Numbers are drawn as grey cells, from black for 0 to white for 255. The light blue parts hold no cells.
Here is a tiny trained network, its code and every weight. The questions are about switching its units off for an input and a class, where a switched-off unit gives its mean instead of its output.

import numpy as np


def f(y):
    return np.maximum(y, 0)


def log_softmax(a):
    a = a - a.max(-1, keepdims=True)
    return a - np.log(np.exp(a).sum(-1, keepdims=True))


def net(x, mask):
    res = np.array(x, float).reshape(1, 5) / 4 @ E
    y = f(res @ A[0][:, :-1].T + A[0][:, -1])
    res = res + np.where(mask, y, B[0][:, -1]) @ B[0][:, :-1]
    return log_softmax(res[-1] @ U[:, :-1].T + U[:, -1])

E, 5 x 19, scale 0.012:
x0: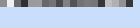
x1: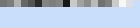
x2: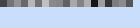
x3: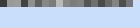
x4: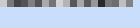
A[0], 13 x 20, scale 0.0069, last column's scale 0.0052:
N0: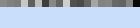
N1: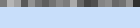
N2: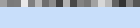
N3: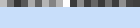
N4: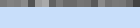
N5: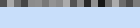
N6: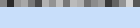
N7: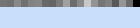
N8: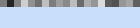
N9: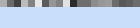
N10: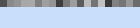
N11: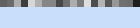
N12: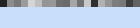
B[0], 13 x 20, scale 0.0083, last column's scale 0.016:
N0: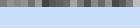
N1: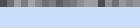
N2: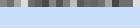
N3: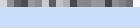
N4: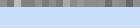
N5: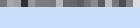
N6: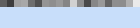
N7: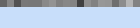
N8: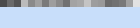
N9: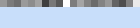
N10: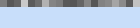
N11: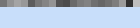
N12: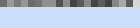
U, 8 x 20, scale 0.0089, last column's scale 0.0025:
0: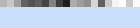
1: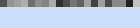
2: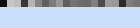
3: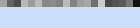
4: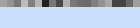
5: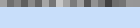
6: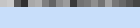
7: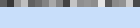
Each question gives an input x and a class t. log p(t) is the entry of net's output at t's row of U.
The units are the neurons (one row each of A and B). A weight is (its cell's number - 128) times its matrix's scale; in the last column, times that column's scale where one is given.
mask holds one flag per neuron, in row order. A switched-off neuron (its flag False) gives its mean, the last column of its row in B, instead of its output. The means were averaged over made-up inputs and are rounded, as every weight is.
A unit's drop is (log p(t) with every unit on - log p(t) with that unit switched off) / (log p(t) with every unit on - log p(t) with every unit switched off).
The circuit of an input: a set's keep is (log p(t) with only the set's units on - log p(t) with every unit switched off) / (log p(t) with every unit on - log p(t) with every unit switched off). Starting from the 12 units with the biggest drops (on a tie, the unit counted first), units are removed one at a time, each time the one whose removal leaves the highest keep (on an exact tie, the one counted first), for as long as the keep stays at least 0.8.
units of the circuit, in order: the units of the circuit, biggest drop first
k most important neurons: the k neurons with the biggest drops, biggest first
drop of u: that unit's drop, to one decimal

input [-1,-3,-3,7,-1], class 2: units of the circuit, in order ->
[N5]
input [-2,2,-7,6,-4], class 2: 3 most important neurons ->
[N9 N6 N8]
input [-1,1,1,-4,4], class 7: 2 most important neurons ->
[N9 N5]
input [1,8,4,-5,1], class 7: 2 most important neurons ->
[N6 N5]
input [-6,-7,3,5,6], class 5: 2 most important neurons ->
[N3 N2]
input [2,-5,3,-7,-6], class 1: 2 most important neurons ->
[N12 N11]
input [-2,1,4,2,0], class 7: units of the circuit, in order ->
[N6 N9]
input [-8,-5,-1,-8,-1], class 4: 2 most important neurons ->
[N9 N2]
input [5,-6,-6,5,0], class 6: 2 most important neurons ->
[N3 N5]
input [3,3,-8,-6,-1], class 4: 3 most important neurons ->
[N2 N0 N6]
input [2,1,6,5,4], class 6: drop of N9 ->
-0.1
